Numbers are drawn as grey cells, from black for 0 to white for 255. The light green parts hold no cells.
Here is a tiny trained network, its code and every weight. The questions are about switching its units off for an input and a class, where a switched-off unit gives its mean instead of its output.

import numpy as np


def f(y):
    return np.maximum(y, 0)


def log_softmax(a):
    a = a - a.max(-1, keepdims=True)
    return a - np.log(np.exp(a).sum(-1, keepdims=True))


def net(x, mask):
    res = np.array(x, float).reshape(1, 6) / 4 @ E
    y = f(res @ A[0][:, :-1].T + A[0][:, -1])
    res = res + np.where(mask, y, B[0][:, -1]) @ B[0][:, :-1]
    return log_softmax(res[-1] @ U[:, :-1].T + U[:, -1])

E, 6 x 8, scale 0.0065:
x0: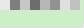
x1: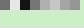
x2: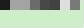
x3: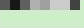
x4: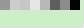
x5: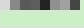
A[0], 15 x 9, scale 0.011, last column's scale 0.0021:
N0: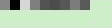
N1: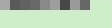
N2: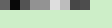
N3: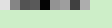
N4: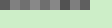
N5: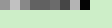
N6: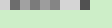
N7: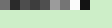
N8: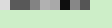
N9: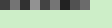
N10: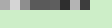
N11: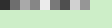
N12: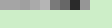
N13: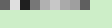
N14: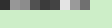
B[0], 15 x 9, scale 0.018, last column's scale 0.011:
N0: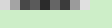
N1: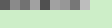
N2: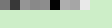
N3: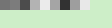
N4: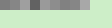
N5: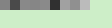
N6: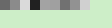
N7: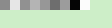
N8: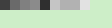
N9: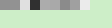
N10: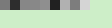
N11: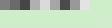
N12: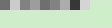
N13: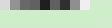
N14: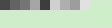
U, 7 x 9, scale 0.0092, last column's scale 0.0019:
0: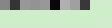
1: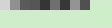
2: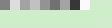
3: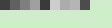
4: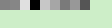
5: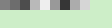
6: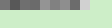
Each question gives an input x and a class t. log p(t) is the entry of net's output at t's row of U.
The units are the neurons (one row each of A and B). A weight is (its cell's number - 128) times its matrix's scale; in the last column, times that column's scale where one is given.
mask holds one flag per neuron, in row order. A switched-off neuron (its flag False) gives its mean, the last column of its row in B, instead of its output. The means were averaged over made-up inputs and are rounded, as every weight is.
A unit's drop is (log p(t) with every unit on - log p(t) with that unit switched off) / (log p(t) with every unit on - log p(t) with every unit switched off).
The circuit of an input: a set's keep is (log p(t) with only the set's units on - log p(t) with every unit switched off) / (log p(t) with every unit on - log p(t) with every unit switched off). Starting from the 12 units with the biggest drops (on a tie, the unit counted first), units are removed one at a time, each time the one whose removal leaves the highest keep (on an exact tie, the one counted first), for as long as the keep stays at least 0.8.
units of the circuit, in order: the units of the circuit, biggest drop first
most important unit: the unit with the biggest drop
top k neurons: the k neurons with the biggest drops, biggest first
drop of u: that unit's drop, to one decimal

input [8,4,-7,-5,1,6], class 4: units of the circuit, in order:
[N6]
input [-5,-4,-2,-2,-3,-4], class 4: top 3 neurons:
[N9, N13, N3]
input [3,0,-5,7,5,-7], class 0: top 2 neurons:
[N2, N3]
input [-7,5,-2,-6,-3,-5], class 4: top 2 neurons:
[N9, N2]
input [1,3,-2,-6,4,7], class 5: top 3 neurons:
[N3, N2, N7]
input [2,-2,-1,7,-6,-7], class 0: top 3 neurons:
[N2, N3, N12]
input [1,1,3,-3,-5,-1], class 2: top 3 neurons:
[N7, N2, N8]
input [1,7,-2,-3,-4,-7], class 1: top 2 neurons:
[N13, N3]
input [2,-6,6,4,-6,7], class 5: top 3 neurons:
[N3, N13, N8]
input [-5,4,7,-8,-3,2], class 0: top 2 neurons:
[N10, N5]
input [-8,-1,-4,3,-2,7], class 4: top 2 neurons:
[N9, N11]
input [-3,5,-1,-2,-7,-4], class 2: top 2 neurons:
[N7, N0]
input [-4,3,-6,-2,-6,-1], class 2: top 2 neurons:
[N7, N14]
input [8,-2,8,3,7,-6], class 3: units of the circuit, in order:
[N14]
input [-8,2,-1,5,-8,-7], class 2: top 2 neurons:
[N7, N6]
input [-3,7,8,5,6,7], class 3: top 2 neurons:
[N14, N0]
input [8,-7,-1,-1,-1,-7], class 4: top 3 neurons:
[N6, N13, N3]
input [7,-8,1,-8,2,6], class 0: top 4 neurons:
[N10, N13, N5, N9]
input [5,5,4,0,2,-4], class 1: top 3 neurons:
[N13, N9, N3]
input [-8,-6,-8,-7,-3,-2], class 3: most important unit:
N8
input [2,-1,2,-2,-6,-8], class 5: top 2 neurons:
[N11, N12]
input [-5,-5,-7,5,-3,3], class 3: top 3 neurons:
[N8, N13, N1]
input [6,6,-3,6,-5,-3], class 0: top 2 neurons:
[N2, N0]
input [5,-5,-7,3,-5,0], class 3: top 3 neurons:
[N8, N13, N1]
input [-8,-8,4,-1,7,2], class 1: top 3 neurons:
[N0, N7, N6]
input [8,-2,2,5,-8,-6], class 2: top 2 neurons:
[N7, N9]
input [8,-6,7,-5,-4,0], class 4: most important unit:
N6
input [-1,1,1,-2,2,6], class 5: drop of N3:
0.3
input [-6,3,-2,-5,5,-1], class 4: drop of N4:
0.1
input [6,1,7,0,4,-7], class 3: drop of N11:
-0.1
